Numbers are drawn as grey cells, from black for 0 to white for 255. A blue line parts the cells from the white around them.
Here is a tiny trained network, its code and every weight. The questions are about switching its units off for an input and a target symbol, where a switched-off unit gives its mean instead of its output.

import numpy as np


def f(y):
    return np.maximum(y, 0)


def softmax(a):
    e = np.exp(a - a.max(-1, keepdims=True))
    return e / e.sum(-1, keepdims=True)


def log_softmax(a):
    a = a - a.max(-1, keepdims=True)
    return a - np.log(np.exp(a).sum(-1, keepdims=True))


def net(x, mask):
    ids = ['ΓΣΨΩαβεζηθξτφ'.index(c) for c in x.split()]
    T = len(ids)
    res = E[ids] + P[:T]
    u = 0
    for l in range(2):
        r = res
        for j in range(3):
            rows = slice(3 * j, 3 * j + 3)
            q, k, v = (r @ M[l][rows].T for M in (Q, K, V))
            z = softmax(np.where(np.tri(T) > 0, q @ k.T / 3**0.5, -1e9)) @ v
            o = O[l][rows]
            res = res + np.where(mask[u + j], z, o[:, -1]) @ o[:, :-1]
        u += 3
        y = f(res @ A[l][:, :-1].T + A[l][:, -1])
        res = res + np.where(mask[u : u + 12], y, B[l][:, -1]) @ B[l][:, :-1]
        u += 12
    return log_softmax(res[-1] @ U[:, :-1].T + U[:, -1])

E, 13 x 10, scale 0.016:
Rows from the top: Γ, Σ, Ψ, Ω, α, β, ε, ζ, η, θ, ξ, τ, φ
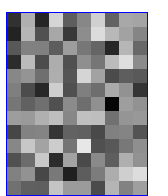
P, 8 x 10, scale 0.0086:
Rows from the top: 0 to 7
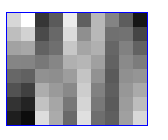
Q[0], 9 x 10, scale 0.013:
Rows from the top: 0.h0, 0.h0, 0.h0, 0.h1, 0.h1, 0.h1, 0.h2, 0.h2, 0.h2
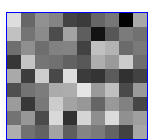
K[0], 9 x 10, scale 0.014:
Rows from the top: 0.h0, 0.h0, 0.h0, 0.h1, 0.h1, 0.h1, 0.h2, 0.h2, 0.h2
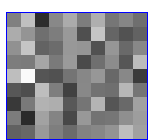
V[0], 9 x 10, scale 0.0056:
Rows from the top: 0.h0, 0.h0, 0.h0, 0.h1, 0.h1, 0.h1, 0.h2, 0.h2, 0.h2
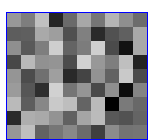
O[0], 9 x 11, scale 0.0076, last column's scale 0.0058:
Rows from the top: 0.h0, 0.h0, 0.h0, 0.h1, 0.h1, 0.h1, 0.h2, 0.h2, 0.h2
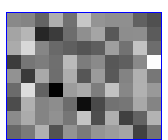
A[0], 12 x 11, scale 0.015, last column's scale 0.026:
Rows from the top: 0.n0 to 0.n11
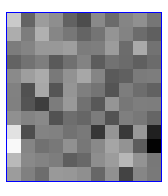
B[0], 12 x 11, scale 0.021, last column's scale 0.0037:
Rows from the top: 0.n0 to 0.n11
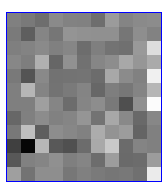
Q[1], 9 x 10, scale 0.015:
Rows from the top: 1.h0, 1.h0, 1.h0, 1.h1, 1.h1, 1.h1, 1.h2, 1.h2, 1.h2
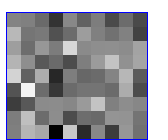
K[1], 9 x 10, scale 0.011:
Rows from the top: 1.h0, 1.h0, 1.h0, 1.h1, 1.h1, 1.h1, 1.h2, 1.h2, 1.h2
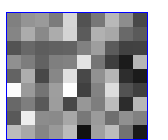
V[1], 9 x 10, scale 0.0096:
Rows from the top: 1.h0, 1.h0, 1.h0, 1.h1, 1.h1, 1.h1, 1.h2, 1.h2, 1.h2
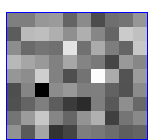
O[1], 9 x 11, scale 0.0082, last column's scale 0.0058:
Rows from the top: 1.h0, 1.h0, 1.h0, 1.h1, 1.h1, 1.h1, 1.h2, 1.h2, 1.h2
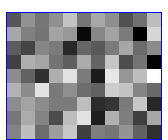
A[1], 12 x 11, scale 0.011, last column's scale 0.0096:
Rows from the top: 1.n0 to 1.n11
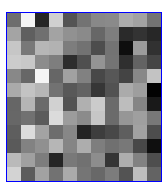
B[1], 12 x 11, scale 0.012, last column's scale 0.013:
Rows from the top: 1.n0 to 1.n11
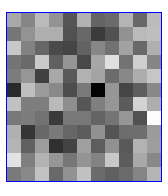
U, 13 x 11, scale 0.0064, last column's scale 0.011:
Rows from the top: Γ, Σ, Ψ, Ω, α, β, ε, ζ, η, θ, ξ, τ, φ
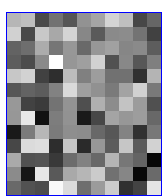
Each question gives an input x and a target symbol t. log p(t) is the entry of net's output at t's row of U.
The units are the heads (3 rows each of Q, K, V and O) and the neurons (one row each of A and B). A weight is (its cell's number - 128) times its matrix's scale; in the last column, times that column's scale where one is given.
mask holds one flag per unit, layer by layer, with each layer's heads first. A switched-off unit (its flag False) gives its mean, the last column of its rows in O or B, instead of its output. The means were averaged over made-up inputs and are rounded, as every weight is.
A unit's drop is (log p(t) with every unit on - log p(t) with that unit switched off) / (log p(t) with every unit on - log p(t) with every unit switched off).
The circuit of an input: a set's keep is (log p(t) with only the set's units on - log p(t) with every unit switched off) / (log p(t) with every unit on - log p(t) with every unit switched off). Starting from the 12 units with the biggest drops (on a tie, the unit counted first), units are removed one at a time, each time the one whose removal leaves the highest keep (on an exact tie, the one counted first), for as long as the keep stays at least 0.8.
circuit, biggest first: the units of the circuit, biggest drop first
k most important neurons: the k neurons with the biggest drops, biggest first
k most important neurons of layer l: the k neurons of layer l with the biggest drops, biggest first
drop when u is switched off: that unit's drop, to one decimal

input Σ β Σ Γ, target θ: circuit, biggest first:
[0.n6 1.n4 1.h1]
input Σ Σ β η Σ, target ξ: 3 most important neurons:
[0.n3 1.n9 1.n7]
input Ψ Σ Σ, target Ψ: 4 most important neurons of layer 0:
[0.n3 0.n4 0.n6 0.n11]
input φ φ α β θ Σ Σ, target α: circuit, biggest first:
[0.n4 1.n7 1.h1 1.h0]
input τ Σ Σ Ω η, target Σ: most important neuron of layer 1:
[1.n10]
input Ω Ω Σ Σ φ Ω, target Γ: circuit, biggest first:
[1.n0 0.h1]
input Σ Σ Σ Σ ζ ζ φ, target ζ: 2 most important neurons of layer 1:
[1.n2 1.n1]
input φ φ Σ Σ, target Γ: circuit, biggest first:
[0.h1 1.n0]
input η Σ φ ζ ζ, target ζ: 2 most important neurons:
[1.n2 1.n1]
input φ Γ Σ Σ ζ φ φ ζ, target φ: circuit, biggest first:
[1.h0 0.h2]
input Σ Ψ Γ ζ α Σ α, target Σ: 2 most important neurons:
[0.n11 1.n11]
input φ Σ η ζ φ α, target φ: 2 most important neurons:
[0.n4 1.n7]
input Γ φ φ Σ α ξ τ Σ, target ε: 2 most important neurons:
[1.n7 1.n6]
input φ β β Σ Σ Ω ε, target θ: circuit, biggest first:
[0.n5]
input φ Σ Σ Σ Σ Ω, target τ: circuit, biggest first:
[1.h1 0.h1 0.h2 0.h0]
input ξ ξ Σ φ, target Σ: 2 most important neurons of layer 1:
[1.n1 1.n11]
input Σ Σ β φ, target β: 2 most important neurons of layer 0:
[0.n6 0.n2]
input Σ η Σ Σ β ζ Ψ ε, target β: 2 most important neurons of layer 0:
[0.n5 0.n4]
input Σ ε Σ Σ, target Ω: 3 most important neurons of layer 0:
[0.n4 0.n3 0.n6]
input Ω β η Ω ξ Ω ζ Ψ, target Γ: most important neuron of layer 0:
[0.n5]
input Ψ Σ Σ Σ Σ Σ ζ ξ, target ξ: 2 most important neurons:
[1.n8 0.n5]
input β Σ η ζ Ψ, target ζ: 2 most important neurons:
[0.n5 1.n5]
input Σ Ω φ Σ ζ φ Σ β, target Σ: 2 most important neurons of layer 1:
[1.n11 1.n1]
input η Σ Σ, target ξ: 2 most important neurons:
[1.n9 0.n3]
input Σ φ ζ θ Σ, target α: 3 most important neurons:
[0.n4 1.n7 0.n11]
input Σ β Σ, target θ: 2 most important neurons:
[0.n6 1.n7]
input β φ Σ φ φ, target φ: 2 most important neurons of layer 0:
[0.n6 0.n4]
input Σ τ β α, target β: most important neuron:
[0.n4]
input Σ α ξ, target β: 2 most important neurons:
[1.n4 0.n5]
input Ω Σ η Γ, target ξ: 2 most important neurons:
[0.n3 1.n9]
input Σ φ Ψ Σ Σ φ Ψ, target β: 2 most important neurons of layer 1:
[1.n4 1.n7]
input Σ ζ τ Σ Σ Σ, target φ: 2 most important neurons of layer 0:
[0.n10 0.n4]
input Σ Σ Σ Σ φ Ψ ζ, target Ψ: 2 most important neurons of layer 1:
[1.n3 1.n9]
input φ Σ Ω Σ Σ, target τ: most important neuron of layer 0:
[0.n6]
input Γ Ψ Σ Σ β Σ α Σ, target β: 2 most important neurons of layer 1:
[1.n6 1.n2]
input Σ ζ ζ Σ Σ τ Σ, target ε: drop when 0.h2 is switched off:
0.2
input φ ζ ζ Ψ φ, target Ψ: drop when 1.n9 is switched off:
0.1
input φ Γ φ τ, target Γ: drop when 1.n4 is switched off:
-0.1
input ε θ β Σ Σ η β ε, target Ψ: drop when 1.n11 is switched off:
0.0
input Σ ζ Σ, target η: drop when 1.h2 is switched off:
0.1
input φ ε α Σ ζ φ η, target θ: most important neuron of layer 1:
[1.n6]
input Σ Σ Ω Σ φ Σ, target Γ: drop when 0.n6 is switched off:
0.2
